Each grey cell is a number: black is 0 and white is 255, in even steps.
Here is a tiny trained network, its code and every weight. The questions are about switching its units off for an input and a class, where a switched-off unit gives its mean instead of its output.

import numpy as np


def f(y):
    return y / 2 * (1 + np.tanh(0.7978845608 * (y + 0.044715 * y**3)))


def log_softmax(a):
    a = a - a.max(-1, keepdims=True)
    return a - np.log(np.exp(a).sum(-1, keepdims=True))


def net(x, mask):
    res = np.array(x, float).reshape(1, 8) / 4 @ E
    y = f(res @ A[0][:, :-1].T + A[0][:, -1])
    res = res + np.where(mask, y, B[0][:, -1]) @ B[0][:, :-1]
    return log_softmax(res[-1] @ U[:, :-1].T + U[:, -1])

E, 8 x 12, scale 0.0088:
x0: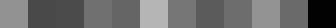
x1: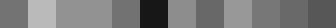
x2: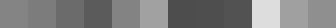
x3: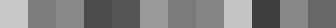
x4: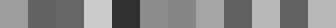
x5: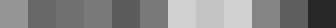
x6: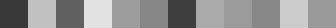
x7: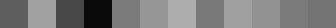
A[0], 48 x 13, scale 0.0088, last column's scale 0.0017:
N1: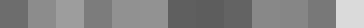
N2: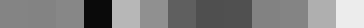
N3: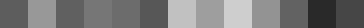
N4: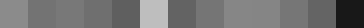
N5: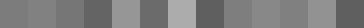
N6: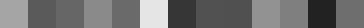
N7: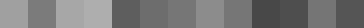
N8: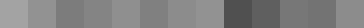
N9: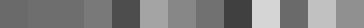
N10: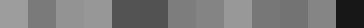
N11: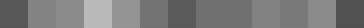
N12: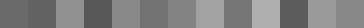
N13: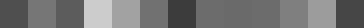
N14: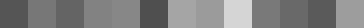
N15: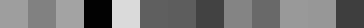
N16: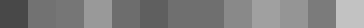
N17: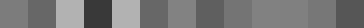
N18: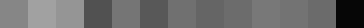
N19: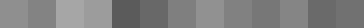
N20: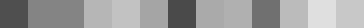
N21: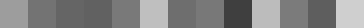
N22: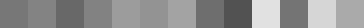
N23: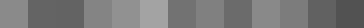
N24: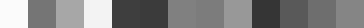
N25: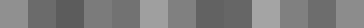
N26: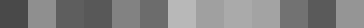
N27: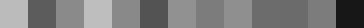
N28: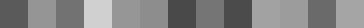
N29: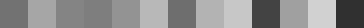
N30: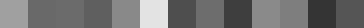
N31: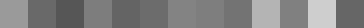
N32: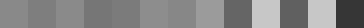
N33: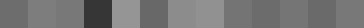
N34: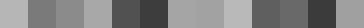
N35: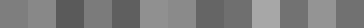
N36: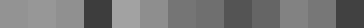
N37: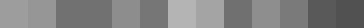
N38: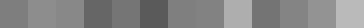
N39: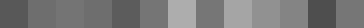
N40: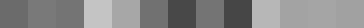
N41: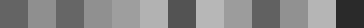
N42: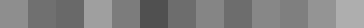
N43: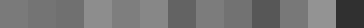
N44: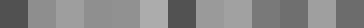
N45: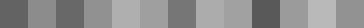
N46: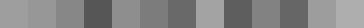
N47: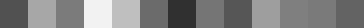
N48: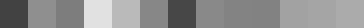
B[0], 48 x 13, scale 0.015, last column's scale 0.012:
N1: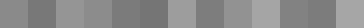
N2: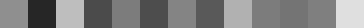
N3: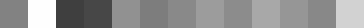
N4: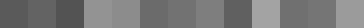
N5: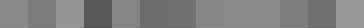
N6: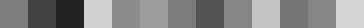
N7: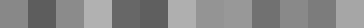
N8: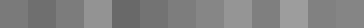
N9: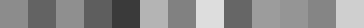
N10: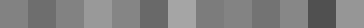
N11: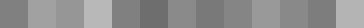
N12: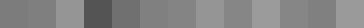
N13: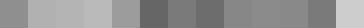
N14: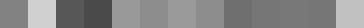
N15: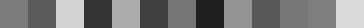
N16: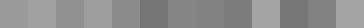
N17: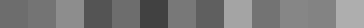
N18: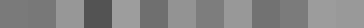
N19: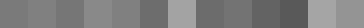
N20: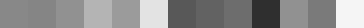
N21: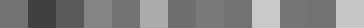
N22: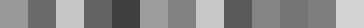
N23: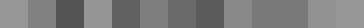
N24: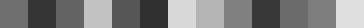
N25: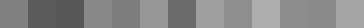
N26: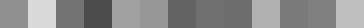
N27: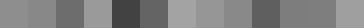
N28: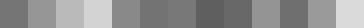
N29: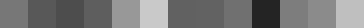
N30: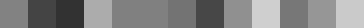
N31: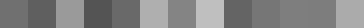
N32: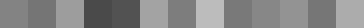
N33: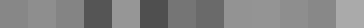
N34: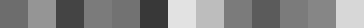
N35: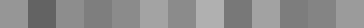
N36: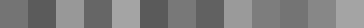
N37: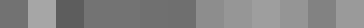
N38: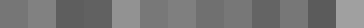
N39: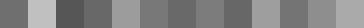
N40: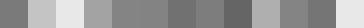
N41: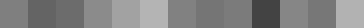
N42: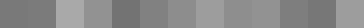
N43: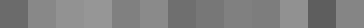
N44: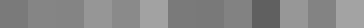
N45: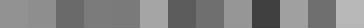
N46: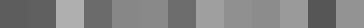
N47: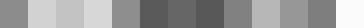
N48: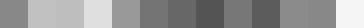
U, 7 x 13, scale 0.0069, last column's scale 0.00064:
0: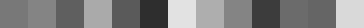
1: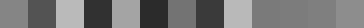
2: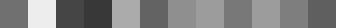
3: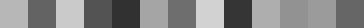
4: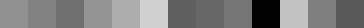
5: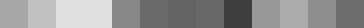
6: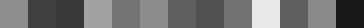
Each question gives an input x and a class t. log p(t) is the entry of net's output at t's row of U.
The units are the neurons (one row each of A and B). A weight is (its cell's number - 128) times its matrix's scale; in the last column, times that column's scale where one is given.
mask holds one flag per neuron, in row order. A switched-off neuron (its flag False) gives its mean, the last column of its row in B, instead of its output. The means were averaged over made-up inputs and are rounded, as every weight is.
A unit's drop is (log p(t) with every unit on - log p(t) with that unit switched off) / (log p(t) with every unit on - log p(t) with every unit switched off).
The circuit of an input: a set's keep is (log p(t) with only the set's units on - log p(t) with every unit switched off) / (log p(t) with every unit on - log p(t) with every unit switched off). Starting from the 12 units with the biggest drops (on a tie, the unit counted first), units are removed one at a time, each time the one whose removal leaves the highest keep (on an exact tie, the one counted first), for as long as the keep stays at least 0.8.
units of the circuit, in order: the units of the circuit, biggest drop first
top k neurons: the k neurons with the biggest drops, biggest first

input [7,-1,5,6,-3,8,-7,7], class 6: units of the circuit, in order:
(N6)
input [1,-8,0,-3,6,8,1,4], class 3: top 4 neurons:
(N9 N32 N22 N31)
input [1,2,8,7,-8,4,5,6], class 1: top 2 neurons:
(N15 N2)
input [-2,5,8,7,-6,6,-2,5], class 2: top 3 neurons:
(N3 N26 N14)
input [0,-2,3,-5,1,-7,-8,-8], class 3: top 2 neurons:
(N9 N22)
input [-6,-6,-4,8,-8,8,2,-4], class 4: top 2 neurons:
(N29 N45)
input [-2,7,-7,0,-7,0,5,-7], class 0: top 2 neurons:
(N24 N34)
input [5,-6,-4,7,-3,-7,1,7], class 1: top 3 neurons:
(N15 N2 N36)
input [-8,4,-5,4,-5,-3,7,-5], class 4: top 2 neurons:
(N29 N20)
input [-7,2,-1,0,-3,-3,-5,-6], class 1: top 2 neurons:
(N15 N34)
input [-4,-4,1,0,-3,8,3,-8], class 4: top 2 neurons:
(N20 N29)
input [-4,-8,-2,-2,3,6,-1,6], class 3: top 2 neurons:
(N34 N32)
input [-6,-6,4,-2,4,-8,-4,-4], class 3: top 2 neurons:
(N9 N22)
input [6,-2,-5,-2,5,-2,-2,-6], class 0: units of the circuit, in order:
(N24)
